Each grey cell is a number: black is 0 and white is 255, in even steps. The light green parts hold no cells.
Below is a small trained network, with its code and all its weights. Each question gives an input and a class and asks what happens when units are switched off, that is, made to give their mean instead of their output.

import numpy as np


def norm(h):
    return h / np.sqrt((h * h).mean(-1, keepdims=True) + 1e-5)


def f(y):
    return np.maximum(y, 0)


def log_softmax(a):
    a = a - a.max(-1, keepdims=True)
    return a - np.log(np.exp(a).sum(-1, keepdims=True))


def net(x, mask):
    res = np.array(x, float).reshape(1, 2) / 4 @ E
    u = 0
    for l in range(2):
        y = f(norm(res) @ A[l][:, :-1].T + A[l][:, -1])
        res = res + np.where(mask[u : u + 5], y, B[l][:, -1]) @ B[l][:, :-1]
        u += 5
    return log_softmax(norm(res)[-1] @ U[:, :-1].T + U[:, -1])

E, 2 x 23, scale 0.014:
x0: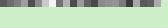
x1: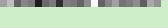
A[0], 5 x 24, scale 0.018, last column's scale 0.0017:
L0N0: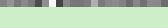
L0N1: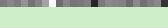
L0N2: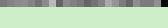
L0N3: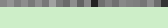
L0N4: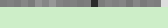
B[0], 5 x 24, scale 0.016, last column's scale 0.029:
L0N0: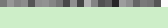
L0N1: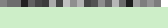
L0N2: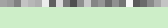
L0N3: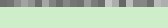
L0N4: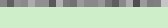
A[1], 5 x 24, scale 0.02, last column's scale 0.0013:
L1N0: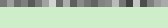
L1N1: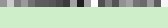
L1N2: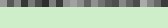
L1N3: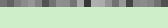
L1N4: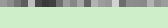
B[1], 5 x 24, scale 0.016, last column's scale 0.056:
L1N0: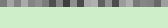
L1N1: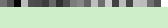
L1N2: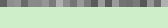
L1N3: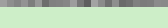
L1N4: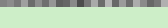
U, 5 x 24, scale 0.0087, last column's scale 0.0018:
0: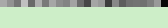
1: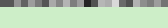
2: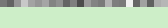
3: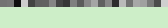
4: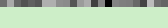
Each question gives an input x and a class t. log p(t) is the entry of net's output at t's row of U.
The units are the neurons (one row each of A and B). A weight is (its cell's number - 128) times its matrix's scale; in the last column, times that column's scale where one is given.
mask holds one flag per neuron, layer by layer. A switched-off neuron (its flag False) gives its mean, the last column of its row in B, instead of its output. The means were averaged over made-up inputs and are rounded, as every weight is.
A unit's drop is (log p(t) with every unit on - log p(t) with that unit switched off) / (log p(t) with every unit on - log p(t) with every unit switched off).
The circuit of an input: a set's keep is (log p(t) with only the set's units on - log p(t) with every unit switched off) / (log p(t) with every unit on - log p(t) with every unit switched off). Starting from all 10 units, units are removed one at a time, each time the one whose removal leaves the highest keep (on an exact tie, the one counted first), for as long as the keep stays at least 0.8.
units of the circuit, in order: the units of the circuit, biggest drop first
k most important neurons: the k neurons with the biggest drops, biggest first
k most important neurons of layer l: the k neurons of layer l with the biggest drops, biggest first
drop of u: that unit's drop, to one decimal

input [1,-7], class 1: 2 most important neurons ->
[L1N1; L0N4]
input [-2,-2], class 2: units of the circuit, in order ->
[L0N0; L1N1; L0N1]
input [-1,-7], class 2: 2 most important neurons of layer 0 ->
[L0N1; L0N3]
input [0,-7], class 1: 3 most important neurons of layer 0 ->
[L0N4; L0N0; L0N2]
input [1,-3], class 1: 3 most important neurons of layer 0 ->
[L0N4; L0N0; L0N1]
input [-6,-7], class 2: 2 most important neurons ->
[L0N1; L0N0]
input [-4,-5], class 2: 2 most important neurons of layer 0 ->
[L0N0; L0N1]
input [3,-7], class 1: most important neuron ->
[L1N1]
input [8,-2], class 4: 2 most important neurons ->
[L1N1; L0N1]
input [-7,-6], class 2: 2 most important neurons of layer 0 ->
[L0N0; L0N1]
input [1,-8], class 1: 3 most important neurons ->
[L1N1; L0N4; L0N0]
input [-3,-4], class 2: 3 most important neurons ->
[L0N0; L1N1; L0N1]
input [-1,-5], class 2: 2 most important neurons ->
[L0N1; L1N1]
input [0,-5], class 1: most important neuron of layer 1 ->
[L1N1]
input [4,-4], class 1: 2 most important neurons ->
[L1N1; L0N0]
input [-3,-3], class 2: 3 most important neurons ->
[L0N0; L1N1; L0N1]
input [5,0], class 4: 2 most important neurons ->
[L1N1; L0N1]
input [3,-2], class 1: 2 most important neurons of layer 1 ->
[L1N1; L1N4]
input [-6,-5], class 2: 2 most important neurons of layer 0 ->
[L0N0; L0N1]
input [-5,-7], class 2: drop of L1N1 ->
0.7
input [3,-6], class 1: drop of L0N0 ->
0.3
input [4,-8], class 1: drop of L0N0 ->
0.3
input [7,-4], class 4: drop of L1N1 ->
1.0
